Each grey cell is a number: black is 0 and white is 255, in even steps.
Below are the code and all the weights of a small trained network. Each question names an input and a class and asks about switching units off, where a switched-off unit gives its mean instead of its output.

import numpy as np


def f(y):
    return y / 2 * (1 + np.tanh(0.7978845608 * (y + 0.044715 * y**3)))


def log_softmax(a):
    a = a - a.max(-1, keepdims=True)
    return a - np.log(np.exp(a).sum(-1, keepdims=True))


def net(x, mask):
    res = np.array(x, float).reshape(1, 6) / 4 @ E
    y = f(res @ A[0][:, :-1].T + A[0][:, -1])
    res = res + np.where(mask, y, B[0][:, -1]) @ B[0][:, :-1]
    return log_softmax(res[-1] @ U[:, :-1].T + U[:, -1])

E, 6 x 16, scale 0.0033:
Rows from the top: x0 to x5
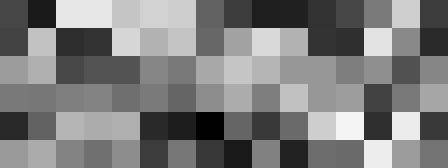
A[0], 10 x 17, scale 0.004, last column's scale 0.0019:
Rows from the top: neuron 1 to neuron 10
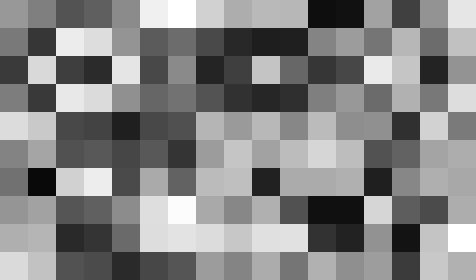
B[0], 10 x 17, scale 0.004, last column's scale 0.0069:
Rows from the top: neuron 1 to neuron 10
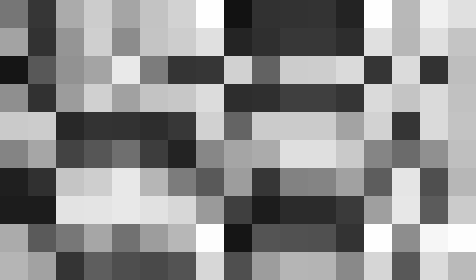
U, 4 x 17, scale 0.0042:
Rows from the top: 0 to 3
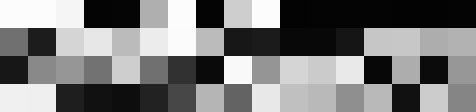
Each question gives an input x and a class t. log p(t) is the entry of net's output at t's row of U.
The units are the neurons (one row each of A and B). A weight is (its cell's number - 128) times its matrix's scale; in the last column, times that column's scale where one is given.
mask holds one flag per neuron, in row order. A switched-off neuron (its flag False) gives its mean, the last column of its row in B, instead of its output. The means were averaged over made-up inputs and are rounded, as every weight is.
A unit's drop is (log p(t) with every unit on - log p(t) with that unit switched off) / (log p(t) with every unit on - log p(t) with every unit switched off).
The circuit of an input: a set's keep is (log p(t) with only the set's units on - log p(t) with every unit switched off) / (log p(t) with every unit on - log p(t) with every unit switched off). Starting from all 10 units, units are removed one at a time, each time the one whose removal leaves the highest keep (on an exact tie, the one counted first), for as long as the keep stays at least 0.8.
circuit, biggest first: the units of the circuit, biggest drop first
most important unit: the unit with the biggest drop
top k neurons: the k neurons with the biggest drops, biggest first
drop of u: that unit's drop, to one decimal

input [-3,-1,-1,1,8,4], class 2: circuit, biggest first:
[neuron 9]
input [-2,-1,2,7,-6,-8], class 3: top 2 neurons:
[neuron 5; neuron 6]
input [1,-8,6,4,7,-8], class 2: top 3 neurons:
[neuron 9; neuron 1; neuron 6]
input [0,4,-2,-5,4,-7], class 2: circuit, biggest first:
[neuron 9; neuron 1]
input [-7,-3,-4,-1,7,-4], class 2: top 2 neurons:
[neuron 9; neuron 7]
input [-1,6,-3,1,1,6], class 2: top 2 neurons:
[neuron 3; neuron 9]
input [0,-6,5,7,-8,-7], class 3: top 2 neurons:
[neuron 5; neuron 6]
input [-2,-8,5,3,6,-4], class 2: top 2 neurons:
[neuron 7; neuron 9]
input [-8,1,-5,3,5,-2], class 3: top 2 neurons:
[neuron 3; neuron 8]
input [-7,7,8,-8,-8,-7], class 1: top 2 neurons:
[neuron 8; neuron 1]
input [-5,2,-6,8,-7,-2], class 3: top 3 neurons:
[neuron 5; neuron 4; neuron 2]
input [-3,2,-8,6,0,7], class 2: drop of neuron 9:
0.3
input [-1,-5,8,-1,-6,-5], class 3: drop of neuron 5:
0.5
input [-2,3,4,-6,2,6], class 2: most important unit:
neuron 3
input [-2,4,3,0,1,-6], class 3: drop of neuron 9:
-0.1
